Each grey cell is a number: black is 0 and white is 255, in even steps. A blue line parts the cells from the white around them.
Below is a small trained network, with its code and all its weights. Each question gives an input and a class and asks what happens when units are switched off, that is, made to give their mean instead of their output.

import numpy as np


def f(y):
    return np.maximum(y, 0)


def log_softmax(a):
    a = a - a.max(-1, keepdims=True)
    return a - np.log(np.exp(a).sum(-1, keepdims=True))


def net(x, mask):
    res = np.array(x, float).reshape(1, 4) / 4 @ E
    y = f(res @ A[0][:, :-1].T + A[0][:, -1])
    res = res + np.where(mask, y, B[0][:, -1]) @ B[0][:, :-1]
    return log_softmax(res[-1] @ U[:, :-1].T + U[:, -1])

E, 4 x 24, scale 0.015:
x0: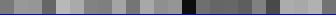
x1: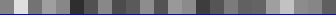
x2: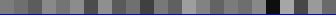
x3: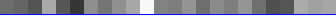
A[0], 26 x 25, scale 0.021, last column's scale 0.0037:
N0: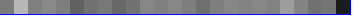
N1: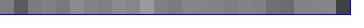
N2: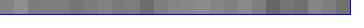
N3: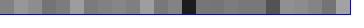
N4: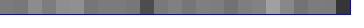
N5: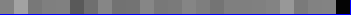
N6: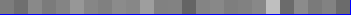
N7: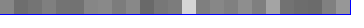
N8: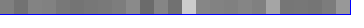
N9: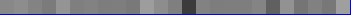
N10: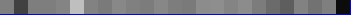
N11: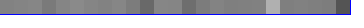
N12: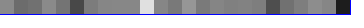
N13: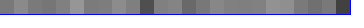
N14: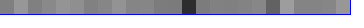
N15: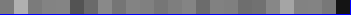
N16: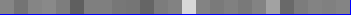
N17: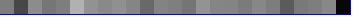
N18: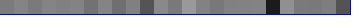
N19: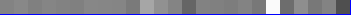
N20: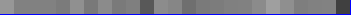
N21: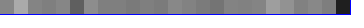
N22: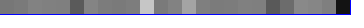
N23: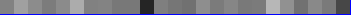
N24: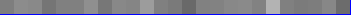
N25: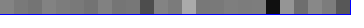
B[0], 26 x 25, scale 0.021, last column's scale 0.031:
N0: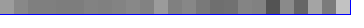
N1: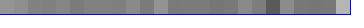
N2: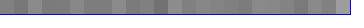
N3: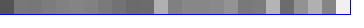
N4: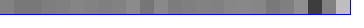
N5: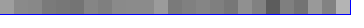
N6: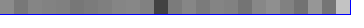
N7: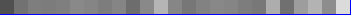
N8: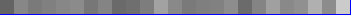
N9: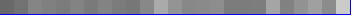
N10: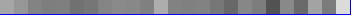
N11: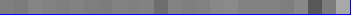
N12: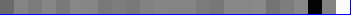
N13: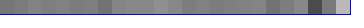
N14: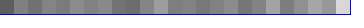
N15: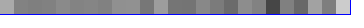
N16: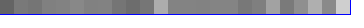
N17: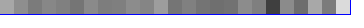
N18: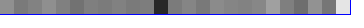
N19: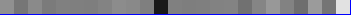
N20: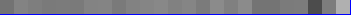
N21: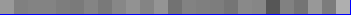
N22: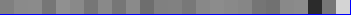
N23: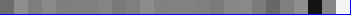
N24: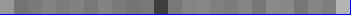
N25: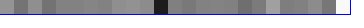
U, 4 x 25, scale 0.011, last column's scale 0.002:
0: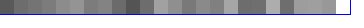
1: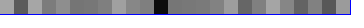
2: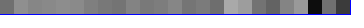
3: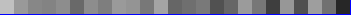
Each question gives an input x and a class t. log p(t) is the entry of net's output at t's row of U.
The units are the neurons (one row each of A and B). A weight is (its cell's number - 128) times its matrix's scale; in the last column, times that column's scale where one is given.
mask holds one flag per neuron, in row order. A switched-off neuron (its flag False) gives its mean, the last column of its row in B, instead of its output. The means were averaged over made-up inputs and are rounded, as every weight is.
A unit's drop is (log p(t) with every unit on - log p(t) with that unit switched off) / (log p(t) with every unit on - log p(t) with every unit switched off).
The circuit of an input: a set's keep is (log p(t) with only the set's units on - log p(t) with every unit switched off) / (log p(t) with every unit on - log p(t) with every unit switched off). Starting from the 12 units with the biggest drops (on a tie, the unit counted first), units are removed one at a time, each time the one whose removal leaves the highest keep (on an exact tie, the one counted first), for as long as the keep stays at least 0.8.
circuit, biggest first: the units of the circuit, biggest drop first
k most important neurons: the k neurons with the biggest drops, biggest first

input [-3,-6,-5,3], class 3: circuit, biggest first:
N17
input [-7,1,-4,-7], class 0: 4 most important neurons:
N7, N16, N8, N12
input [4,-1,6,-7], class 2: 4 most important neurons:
N23, N19, N4, N13
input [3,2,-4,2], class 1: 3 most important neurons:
N19, N7, N16
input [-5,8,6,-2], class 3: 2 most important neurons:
N15, N0
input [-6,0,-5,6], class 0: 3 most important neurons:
N7, N16, N23
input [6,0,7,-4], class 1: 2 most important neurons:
N25, N18
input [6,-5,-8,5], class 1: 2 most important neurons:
N19, N6
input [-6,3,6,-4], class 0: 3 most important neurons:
N7, N16, N8
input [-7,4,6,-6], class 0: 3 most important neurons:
N7, N16, N8
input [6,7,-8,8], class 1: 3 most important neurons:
N19, N23, N24
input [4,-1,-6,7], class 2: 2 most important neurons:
N12, N25
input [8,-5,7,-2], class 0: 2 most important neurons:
N3, N14
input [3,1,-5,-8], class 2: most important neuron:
N23
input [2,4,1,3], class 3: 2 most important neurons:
N23, N15
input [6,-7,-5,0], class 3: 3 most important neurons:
N17, N10, N7
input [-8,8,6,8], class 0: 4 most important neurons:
N16, N7, N8, N23
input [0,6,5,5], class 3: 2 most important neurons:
N15, N19
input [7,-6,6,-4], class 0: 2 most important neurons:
N3, N14
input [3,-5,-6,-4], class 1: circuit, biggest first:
N19
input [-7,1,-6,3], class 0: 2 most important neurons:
N7, N16
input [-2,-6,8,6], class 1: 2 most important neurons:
N25, N18
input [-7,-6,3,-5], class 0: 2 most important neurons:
N7, N8
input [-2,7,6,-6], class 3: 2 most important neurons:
N15, N0
